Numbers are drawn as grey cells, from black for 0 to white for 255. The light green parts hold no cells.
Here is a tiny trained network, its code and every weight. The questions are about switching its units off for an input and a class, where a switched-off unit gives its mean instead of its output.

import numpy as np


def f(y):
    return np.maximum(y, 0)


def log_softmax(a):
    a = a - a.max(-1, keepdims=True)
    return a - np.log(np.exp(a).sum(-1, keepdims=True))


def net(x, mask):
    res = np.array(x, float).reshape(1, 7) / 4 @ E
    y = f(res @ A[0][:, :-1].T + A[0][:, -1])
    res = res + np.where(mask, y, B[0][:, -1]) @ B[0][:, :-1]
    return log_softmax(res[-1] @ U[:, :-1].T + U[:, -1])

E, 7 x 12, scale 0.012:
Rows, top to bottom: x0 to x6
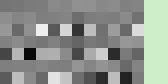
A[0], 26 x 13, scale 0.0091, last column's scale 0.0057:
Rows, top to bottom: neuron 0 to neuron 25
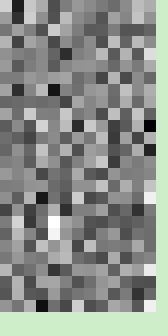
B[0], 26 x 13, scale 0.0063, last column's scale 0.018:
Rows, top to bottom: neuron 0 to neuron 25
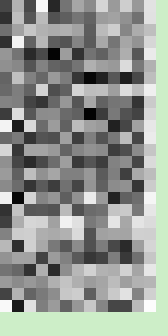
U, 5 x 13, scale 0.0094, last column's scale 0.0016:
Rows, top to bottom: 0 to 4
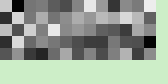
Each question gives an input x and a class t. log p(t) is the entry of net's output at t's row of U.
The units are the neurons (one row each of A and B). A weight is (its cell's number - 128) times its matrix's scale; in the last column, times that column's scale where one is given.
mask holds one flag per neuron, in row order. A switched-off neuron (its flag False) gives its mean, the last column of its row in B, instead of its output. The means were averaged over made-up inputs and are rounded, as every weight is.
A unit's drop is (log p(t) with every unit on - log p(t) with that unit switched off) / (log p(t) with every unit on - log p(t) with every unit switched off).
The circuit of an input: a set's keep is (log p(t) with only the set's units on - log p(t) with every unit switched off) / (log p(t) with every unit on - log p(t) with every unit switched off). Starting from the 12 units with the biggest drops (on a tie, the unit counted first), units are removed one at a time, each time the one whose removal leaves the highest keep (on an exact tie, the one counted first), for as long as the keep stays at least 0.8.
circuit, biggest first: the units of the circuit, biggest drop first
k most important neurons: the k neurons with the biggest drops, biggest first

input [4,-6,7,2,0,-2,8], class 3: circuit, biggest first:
neuron 6
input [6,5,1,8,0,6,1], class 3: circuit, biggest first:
neuron 7; neuron 22
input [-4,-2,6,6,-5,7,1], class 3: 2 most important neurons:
neuron 9; neuron 6
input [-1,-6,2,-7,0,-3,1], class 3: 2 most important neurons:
neuron 25; neuron 16
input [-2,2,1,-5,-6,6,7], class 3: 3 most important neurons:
neuron 9; neuron 6; neuron 10
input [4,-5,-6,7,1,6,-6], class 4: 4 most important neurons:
neuron 17; neuron 10; neuron 11; neuron 4
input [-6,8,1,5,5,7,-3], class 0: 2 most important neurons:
neuron 10; neuron 9
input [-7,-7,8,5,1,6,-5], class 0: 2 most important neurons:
neuron 10; neuron 12
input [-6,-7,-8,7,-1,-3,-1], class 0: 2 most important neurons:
neuron 25; neuron 16
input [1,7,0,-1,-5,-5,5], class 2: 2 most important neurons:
neuron 25; neuron 16
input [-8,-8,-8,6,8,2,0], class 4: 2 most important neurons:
neuron 11; neuron 13
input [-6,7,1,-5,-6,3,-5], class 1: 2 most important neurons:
neuron 0; neuron 3
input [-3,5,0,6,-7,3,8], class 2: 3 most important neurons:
neuron 25; neuron 16; neuron 14
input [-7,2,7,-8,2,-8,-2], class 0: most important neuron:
neuron 10
